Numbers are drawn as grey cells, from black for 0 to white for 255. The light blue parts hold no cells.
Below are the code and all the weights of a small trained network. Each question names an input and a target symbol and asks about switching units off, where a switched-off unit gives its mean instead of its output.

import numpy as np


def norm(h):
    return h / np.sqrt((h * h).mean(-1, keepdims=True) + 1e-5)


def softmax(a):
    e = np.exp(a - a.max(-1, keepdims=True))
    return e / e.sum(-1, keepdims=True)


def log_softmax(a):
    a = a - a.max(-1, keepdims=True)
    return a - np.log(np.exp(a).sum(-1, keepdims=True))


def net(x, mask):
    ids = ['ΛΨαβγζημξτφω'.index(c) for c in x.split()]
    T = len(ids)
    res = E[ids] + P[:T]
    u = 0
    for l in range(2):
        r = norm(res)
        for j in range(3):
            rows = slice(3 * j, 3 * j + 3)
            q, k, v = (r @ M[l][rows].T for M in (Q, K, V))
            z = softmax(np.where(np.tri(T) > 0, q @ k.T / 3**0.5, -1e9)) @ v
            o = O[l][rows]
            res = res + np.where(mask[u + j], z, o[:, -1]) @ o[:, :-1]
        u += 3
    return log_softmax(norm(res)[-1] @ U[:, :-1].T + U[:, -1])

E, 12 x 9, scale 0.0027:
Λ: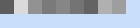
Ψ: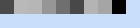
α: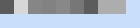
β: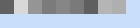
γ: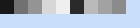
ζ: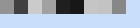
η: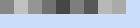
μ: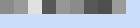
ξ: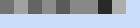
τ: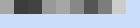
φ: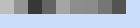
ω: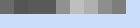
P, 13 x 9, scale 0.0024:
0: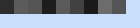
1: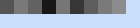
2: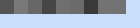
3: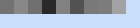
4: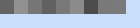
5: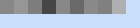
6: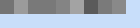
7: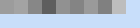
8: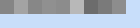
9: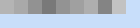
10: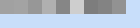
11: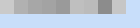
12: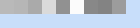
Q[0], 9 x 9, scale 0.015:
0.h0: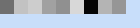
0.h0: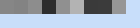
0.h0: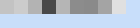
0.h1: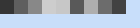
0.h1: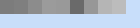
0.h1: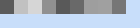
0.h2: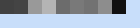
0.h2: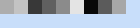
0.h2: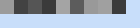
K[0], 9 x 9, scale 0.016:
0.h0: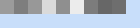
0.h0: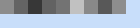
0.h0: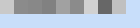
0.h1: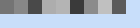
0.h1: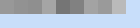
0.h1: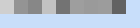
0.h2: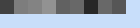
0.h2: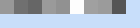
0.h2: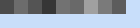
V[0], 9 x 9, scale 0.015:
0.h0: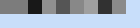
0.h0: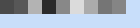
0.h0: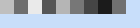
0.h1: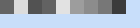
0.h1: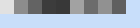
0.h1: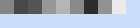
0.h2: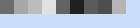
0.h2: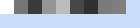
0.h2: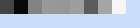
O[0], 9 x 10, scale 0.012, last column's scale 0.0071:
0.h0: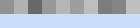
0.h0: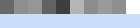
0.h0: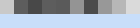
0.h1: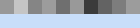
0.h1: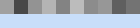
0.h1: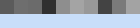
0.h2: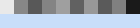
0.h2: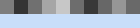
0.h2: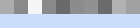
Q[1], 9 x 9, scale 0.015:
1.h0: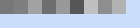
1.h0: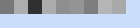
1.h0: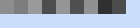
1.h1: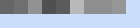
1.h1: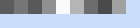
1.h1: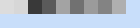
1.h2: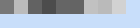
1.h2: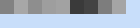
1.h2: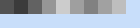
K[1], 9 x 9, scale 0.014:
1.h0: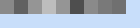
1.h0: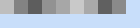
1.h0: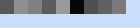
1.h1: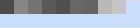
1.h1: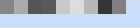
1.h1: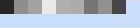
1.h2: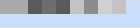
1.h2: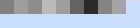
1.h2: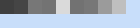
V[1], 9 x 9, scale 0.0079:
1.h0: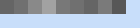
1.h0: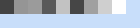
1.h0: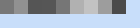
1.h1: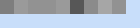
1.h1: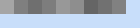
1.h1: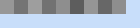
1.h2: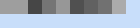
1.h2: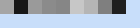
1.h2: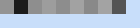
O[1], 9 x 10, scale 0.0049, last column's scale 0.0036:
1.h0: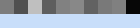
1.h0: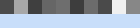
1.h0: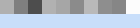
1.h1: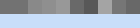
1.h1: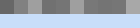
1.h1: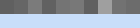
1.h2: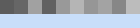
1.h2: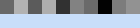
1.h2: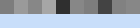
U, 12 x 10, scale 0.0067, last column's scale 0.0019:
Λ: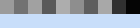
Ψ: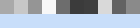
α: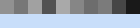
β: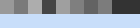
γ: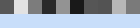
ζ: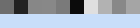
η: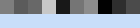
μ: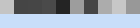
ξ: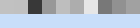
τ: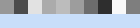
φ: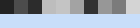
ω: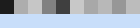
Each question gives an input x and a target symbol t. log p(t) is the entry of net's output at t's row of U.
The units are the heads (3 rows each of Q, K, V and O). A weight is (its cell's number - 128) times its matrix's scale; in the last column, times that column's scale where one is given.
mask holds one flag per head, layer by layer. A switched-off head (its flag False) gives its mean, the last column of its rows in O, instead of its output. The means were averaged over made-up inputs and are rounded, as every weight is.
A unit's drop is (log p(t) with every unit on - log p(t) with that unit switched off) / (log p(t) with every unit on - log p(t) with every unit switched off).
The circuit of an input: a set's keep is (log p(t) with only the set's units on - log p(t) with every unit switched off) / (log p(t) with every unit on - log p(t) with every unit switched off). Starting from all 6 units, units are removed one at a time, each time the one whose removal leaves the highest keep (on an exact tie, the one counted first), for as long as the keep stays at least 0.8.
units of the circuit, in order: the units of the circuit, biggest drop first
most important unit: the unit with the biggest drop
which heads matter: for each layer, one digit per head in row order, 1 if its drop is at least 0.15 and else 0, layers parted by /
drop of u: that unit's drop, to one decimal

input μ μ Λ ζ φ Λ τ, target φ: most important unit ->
0.h2
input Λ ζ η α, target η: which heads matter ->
110 / 001
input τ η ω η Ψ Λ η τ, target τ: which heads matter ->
001 / 000
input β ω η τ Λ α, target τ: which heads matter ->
001 / 000
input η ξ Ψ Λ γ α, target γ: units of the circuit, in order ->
(0.h1; 0.h0; 1.h0)
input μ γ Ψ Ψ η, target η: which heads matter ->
110 / 000
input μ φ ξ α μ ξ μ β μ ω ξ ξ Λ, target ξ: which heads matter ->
000 / 000
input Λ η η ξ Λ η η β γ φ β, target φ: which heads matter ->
001 / 000
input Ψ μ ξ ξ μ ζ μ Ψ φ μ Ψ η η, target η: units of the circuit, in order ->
(0.h1; 0.h0; 1.h2)
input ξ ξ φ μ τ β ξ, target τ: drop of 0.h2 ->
1.0
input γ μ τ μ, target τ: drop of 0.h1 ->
0.0
